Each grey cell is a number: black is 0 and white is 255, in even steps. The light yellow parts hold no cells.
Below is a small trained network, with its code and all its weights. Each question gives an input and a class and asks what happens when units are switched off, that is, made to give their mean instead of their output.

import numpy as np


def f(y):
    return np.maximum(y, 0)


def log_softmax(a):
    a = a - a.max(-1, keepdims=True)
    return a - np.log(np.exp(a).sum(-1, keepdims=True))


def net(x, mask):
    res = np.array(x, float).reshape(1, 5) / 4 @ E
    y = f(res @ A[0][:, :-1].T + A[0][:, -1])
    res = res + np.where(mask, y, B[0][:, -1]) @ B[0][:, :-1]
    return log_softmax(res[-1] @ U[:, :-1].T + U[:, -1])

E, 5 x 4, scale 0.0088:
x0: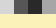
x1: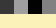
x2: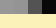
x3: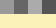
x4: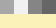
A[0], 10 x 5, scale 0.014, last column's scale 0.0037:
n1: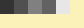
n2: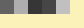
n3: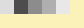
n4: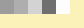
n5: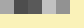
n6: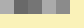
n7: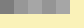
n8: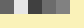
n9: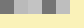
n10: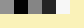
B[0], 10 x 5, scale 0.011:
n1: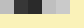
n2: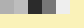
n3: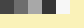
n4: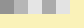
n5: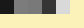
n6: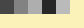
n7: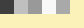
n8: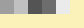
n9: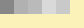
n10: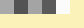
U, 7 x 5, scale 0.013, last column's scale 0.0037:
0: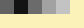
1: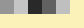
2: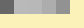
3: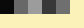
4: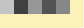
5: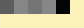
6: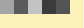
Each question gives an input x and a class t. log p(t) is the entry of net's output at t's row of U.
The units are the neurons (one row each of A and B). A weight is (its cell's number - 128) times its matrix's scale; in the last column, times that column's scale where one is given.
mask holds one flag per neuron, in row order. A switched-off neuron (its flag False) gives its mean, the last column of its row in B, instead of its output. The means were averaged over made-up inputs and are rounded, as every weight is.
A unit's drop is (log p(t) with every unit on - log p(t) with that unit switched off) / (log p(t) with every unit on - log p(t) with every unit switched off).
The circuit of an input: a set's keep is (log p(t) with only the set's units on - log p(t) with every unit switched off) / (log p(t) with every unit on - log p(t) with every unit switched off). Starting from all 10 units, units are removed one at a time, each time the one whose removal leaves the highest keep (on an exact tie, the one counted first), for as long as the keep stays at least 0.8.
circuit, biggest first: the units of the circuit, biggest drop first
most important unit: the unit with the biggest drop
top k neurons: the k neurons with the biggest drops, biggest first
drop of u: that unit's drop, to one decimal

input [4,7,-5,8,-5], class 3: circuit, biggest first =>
n5
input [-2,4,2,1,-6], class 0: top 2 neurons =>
n1, n8
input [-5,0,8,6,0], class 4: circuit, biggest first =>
n10, n1, n3
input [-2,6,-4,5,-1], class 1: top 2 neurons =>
n10, n3
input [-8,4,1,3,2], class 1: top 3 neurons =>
n2, n8, n1
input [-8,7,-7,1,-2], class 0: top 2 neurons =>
n1, n4
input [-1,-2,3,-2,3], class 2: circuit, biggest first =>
n4, n9
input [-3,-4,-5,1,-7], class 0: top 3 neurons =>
n1, n8, n7
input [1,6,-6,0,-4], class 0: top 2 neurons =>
n1, n3
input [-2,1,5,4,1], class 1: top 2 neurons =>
n2, n3
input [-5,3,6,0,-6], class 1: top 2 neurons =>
n2, n3
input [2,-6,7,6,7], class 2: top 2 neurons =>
n4, n9
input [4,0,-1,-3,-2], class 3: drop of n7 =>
0.0
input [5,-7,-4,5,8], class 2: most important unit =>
n4
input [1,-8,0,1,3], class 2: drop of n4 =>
0.1
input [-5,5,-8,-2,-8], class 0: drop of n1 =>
0.2
